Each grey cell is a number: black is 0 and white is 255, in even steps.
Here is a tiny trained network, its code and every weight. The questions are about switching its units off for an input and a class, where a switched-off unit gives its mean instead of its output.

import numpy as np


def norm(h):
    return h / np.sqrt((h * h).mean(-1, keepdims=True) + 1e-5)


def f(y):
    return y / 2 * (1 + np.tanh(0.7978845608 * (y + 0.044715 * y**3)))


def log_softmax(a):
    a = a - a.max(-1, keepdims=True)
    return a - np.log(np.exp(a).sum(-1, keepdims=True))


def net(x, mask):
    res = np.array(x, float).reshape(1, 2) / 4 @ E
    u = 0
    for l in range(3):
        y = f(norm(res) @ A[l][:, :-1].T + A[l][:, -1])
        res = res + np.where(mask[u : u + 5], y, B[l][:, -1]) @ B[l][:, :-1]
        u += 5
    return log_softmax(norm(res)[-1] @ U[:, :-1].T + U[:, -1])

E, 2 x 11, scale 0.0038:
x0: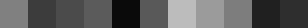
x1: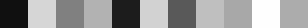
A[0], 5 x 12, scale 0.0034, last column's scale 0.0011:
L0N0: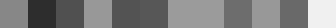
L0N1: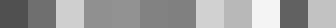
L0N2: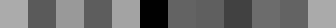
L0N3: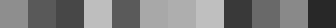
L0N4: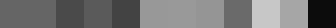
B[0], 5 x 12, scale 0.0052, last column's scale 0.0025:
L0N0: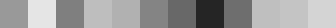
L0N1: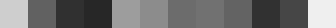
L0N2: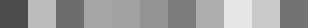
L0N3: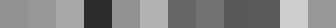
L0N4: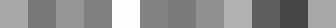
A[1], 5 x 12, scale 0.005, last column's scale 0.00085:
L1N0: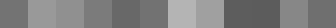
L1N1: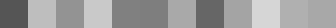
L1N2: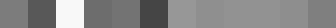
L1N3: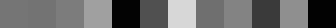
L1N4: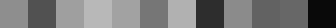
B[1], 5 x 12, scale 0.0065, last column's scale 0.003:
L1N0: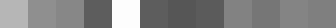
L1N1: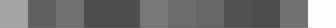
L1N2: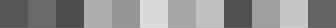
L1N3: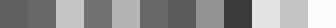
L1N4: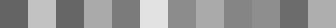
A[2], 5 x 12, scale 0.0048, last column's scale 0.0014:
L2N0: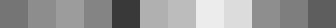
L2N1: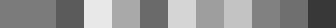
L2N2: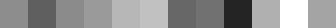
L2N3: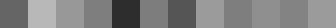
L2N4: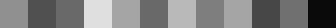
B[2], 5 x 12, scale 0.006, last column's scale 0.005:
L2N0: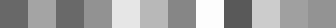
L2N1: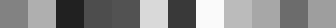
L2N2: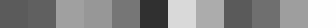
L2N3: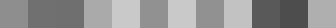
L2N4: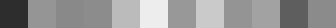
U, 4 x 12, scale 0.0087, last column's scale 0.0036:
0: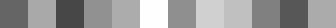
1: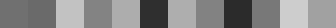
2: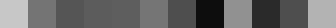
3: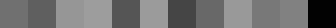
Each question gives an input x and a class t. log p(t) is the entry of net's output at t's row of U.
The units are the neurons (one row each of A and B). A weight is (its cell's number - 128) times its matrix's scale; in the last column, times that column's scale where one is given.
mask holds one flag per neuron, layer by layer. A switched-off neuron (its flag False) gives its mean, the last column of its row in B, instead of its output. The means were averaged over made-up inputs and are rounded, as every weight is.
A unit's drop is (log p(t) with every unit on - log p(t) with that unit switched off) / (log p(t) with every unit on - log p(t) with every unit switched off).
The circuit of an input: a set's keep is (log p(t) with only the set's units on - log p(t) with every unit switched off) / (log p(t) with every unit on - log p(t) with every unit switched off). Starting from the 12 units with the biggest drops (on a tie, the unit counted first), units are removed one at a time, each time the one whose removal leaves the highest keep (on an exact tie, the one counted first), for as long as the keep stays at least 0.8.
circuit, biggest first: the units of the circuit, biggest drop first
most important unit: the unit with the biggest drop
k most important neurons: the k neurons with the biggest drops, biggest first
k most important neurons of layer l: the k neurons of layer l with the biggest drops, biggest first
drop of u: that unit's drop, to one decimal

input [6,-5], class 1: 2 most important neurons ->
L1N3, L0N4
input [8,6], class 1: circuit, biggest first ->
L1N3, L0N2
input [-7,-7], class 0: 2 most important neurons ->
L1N3, L0N0
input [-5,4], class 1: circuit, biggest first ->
L2N2
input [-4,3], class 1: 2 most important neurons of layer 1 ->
L1N1, L1N4
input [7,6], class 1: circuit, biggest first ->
L1N3, L0N2
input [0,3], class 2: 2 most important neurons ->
L0N1, L0N2
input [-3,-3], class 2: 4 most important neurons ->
L0N2, L1N1, L1N3, L0N4
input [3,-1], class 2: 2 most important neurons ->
L0N0, L0N2
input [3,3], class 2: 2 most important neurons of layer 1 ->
L1N3, L1N4
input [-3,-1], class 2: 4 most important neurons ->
L1N3, L0N3, L0N4, L2N2
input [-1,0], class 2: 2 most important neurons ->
L0N2, L1N3
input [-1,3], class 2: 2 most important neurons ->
L0N2, L1N4
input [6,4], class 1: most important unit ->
L0N2
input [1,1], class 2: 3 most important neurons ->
L1N3, L0N3, L2N2
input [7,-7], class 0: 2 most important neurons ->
L0N2, L1N4
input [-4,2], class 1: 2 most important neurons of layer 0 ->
L0N2, L0N1
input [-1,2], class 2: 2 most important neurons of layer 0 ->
L0N1, L0N2
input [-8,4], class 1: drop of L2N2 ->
0.3
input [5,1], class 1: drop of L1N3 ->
0.1
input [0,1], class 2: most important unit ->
L0N1
